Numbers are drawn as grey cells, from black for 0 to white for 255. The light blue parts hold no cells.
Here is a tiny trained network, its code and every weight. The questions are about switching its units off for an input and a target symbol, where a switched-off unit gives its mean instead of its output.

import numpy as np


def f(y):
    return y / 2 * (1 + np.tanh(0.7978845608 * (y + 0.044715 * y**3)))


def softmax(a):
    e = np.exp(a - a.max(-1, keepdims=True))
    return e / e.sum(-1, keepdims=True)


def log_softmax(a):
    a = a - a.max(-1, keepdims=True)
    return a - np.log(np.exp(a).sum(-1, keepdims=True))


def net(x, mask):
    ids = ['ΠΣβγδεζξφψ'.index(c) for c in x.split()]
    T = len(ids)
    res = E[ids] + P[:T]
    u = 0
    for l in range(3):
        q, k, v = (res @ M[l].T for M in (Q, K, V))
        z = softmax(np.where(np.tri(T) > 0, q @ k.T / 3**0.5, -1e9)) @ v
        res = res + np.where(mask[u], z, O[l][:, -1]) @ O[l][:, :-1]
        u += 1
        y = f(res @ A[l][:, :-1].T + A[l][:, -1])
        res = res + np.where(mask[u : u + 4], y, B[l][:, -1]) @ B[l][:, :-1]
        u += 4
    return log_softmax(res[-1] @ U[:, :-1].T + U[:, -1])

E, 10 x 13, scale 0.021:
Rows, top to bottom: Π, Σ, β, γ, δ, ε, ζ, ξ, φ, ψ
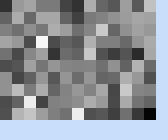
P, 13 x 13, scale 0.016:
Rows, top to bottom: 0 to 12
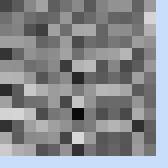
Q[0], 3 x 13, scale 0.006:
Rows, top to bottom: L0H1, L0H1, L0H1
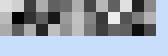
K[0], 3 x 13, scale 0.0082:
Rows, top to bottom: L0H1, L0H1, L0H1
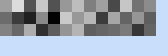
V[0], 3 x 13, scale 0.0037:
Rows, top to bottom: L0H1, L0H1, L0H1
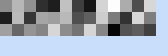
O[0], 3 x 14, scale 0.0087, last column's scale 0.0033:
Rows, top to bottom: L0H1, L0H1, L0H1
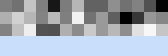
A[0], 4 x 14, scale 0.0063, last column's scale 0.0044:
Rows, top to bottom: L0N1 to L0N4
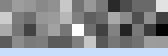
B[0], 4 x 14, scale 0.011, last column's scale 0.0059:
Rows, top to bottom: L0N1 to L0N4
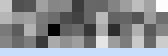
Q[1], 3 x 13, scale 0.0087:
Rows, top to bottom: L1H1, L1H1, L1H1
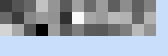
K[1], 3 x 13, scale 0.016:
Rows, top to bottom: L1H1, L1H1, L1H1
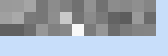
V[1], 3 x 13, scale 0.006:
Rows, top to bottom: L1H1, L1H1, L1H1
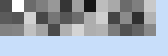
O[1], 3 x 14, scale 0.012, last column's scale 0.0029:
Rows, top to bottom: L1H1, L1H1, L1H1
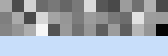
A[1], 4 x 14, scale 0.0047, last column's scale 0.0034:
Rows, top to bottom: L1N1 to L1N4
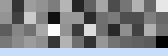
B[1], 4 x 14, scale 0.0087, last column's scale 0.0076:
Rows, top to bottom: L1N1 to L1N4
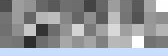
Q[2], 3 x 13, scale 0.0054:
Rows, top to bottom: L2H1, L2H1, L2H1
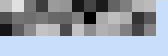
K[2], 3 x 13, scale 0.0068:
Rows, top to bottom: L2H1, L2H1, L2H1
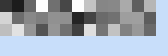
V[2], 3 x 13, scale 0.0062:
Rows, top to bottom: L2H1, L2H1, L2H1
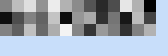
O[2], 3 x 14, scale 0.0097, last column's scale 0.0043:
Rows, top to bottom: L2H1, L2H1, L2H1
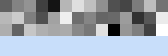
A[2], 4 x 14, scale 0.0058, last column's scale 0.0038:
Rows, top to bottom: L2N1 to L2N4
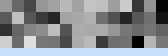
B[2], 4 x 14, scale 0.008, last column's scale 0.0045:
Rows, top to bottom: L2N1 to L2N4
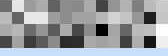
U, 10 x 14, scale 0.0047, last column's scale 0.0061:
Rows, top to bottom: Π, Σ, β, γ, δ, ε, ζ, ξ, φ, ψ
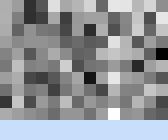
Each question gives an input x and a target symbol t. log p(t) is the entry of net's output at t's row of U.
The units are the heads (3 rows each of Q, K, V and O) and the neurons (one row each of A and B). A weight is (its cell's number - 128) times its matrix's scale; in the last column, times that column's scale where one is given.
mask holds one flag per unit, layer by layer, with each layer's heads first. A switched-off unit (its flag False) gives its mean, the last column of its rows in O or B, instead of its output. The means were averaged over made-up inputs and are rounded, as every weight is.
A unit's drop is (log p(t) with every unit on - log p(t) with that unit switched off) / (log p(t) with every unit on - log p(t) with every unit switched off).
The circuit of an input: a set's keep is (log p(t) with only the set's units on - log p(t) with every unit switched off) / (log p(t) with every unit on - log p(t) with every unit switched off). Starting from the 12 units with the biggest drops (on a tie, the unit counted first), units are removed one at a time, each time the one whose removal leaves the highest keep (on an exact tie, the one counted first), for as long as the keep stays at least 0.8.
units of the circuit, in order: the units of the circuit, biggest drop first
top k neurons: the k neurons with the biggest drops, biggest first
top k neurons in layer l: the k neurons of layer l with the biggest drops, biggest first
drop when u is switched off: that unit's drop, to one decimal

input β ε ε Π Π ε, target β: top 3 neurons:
(L0N3, L0N4, L2N4)
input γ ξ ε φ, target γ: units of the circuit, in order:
(L2H1, L1H1)
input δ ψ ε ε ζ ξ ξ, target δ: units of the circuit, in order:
(L2H1, L1H1)
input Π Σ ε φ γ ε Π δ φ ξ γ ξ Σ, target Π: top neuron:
(L0N1)
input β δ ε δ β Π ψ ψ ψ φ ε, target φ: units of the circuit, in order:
(L1H1, L2H1)
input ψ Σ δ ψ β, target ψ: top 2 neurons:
(L2N2, L0N1)
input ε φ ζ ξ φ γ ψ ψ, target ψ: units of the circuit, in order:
(L2H1, L2N2, L0H1)
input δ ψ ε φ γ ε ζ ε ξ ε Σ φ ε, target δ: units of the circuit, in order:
(L2H1, L1H1)
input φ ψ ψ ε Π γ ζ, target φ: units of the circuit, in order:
(L1H1, L0N1)
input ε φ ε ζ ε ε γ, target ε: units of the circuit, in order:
(L2H1, L0H1)
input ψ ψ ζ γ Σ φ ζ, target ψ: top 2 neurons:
(L2N2, L1N1)
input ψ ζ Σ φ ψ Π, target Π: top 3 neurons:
(L1N1, L2N4, L2N3)
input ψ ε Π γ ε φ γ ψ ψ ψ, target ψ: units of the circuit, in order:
(L2N2, L2H1)
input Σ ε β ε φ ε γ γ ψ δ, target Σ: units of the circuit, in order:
(L0H1, L1H1, L2N4)
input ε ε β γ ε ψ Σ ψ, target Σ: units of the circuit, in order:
(L1H1, L2N4)
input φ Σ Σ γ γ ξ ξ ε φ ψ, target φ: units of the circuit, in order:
(L1H1)
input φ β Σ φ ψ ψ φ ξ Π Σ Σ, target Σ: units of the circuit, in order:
(L1H1, L2N4)
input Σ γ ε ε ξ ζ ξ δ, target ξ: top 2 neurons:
(L2N3, L0N1)
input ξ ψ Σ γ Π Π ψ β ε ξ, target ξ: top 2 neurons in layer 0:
(L0N1, L0N4)
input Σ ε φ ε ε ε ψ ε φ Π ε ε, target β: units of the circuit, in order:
(L0N3)
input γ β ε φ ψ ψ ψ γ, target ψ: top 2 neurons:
(L2N2, L0N1)
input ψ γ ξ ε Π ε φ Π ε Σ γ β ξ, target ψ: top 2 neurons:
(L2N2, L1N1)
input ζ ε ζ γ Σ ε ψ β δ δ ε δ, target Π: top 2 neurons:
(L0N4, L0N1)
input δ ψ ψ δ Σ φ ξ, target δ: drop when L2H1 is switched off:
0.8
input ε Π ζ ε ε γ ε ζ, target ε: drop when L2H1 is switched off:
0.3
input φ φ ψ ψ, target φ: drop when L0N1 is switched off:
0.1
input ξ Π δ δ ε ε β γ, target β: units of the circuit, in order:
(L2H1)
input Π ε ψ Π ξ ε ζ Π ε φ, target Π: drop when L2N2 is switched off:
0.0
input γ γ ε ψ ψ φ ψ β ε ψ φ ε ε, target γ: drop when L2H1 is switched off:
0.7
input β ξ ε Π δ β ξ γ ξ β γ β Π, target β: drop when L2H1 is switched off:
0.5
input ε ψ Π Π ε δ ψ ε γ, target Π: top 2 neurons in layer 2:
(L2N1, L2N4)
